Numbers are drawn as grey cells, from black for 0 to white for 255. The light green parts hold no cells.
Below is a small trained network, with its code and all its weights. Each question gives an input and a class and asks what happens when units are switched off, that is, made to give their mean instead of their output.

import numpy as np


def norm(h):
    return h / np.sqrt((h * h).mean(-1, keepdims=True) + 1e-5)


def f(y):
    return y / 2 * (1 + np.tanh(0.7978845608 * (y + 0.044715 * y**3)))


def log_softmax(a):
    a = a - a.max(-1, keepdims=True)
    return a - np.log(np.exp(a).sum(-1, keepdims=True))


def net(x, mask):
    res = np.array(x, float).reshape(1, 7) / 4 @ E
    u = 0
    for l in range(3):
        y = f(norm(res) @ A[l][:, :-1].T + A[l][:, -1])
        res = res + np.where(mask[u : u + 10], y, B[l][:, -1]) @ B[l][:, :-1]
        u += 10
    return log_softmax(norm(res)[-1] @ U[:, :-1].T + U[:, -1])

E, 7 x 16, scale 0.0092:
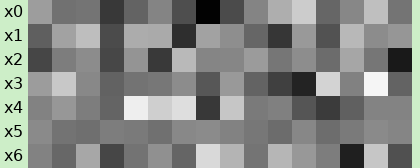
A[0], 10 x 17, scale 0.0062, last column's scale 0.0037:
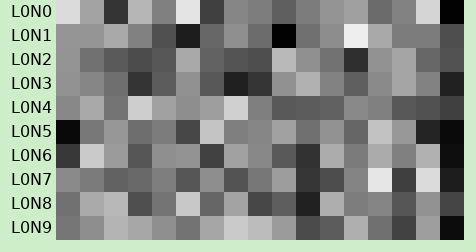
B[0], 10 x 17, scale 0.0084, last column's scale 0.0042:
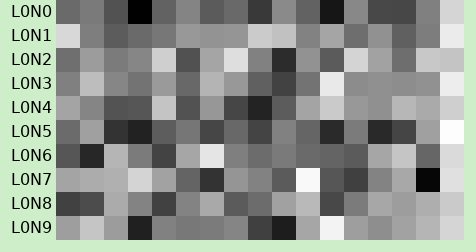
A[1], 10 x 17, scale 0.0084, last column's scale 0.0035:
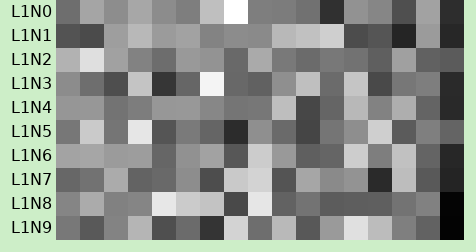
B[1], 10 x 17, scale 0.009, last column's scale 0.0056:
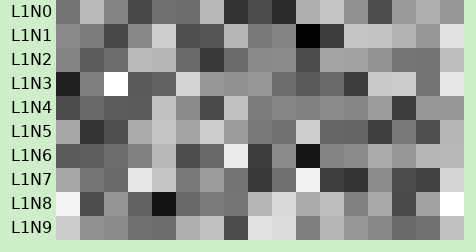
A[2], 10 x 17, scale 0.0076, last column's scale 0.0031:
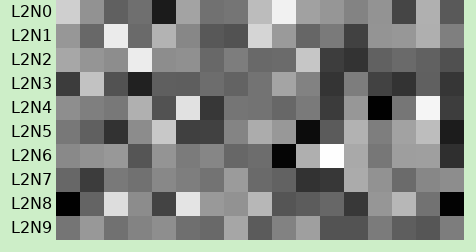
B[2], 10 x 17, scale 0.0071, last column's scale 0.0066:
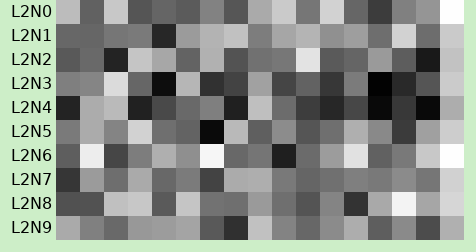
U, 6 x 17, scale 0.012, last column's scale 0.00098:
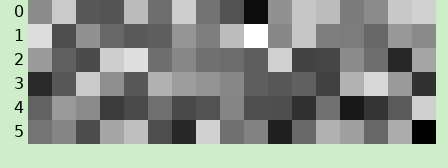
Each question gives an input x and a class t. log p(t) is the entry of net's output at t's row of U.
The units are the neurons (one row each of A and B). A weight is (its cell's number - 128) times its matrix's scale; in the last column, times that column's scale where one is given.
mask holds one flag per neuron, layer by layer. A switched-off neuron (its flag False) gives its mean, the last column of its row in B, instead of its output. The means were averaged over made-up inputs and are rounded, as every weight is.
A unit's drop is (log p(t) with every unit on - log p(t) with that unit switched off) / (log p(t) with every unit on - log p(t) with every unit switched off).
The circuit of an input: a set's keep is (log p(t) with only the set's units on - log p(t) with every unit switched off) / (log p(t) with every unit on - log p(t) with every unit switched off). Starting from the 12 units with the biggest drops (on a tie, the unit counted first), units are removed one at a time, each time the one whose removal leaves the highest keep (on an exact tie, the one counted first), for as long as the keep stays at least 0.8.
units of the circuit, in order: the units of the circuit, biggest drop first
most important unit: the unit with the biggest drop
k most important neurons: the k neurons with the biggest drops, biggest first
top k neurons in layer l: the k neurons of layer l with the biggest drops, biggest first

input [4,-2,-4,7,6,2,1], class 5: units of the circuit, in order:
[L1N6 L2N5]
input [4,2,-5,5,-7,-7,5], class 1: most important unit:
L1N9
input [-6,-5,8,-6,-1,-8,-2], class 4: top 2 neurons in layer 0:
[L0N5 L0N2]
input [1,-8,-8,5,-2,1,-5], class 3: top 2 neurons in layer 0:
[L0N5 L0N9]
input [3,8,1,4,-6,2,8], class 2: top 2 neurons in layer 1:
[L1N7 L1N3]
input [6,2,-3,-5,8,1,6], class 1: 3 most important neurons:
[L1N8 L0N9 L0N4]
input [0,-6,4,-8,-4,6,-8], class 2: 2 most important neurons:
[L0N7 L1N5]
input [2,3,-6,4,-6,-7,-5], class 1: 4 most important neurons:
[L0N1 L1N9 L0N5 L2N0]
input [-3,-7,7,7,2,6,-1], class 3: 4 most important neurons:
[L1N3 L2N8 L0N0 L1N1]
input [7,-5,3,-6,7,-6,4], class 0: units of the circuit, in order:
[L0N3 L2N6]
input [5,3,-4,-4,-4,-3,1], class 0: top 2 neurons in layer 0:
[L0N3 L0N5]
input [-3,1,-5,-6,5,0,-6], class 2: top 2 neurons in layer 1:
[L1N5 L1N6]
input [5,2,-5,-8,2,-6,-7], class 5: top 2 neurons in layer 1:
[L1N1 L1N7]
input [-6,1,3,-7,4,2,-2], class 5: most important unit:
L1N1
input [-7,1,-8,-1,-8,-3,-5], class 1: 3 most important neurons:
[L1N9 L0N1 L2N0]
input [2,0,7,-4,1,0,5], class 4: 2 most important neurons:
[L0N5 L2N3]
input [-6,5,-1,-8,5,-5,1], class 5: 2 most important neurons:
[L1N1 L0N2]
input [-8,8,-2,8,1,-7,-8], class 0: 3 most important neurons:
[L0N9 L1N0 L1N3]
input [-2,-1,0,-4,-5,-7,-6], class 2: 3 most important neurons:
[L0N7 L1N5 L1N8]
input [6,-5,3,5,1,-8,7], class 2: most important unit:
L1N7
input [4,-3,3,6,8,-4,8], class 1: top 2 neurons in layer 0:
[L0N7 L0N9]
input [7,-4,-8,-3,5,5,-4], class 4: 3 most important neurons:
[L0N0 L2N4 L0N4]
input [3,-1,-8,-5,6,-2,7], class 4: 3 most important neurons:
[L0N0 L2N4 L0N7]
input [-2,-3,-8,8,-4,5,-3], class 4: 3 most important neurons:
[L0N0 L2N4 L1N1]
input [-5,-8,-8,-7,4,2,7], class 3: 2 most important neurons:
[L1N3 L0N7]
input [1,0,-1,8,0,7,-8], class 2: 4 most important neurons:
[L1N5 L0N7 L2N2 L1N1]
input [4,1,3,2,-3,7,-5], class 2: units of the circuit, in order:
[L0N7]
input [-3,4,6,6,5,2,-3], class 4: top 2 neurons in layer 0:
[L0N5 L0N1]
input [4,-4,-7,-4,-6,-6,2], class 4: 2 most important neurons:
[L0N0 L2N4]
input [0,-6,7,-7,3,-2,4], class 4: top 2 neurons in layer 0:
[L0N5 L0N6]
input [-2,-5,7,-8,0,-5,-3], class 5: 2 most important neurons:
[L1N1 L0N0]
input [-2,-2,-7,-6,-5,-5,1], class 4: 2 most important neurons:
[L0N0 L2N4]
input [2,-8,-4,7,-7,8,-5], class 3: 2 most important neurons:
[L1N3 L1N8]
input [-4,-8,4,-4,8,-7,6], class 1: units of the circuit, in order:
[L1N8]
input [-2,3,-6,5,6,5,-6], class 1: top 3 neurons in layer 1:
[L1N8 L1N7 L1N1]
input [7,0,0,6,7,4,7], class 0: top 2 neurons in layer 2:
[L2N6 L2N0]
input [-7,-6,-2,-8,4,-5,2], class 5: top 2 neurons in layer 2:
[L2N5 L2N7]
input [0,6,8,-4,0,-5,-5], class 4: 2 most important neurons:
[L0N5 L2N3]
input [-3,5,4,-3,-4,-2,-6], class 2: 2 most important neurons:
[L0N7 L1N3]
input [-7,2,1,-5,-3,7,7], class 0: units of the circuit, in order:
[L1N0]
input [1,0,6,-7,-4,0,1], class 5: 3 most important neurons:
[L1N1 L0N0 L2N5]
